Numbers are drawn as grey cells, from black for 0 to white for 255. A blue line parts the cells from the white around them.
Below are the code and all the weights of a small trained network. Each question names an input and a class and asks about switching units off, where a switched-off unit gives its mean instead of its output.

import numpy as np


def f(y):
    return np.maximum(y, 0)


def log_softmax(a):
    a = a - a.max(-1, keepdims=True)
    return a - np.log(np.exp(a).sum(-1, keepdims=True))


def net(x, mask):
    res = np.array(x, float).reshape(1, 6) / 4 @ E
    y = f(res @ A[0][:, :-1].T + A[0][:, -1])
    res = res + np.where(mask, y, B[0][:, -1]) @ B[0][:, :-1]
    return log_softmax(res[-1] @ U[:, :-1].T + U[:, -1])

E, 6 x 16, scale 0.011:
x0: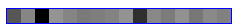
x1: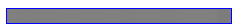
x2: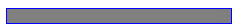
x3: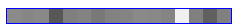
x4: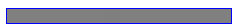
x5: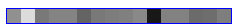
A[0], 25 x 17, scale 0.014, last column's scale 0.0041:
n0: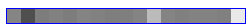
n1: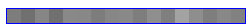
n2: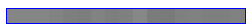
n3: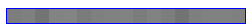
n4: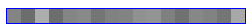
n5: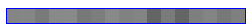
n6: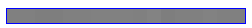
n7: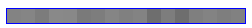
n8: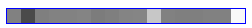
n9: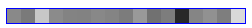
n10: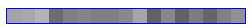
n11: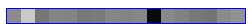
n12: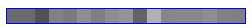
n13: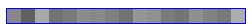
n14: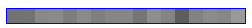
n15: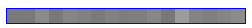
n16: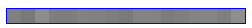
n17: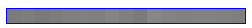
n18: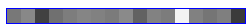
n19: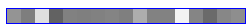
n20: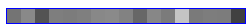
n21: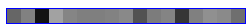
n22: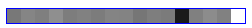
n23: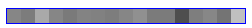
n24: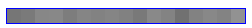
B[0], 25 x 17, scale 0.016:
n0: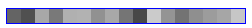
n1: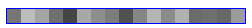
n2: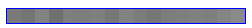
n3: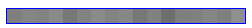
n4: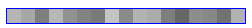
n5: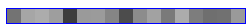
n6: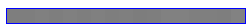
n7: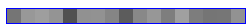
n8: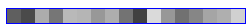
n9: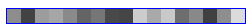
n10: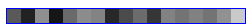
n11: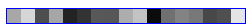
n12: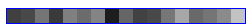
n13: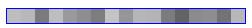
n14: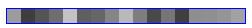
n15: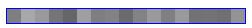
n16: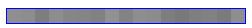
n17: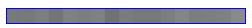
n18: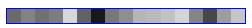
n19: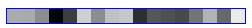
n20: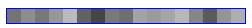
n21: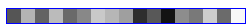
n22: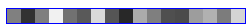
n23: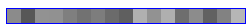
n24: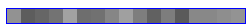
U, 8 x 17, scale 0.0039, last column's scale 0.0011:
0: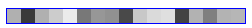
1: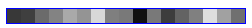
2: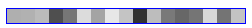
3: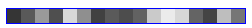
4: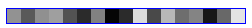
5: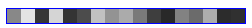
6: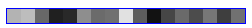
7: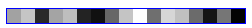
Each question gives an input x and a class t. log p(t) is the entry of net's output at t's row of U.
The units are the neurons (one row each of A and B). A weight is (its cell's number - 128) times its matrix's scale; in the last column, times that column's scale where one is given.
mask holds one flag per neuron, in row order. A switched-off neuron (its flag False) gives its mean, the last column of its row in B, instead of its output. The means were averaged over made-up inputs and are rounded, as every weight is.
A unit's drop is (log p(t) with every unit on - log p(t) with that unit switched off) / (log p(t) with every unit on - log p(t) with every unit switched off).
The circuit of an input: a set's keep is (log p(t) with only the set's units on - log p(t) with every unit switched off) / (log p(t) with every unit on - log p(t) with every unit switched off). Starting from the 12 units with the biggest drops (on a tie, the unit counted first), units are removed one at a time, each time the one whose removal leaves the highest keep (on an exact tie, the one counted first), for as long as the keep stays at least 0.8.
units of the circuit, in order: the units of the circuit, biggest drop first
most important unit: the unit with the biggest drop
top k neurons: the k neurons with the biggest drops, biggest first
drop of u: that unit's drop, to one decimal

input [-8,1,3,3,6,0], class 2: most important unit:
n19
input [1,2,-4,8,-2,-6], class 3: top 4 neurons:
(n18 n21 n20 n12)
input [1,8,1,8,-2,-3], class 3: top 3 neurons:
(n18 n21 n20)
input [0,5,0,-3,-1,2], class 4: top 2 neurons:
(n19 n21)
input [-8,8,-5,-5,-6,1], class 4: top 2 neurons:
(n10 n8)
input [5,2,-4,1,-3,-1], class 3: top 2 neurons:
(n18 n19)
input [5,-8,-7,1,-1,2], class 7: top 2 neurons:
(n18 n19)
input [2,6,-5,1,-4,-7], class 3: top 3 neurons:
(n19 n21 n22)
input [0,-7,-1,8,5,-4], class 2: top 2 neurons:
(n19 n9)
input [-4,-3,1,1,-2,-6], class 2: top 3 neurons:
(n19 n22 n18)
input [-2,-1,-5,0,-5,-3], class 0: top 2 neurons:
(n21 n19)
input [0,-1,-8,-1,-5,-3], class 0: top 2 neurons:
(n19 n21)
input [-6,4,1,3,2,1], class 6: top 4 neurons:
(n19 n8 n10 n0)
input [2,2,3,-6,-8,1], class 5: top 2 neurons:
(n21 n8)
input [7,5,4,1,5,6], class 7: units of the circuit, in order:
(n18)
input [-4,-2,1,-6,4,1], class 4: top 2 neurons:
(n8 n0)
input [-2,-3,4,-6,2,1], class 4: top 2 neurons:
(n8 n0)
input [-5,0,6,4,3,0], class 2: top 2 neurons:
(n11 n19)
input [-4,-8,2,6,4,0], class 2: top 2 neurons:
(n11 n12)
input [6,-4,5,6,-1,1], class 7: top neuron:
(n8)
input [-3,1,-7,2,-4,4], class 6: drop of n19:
0.1
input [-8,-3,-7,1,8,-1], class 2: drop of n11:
0.1
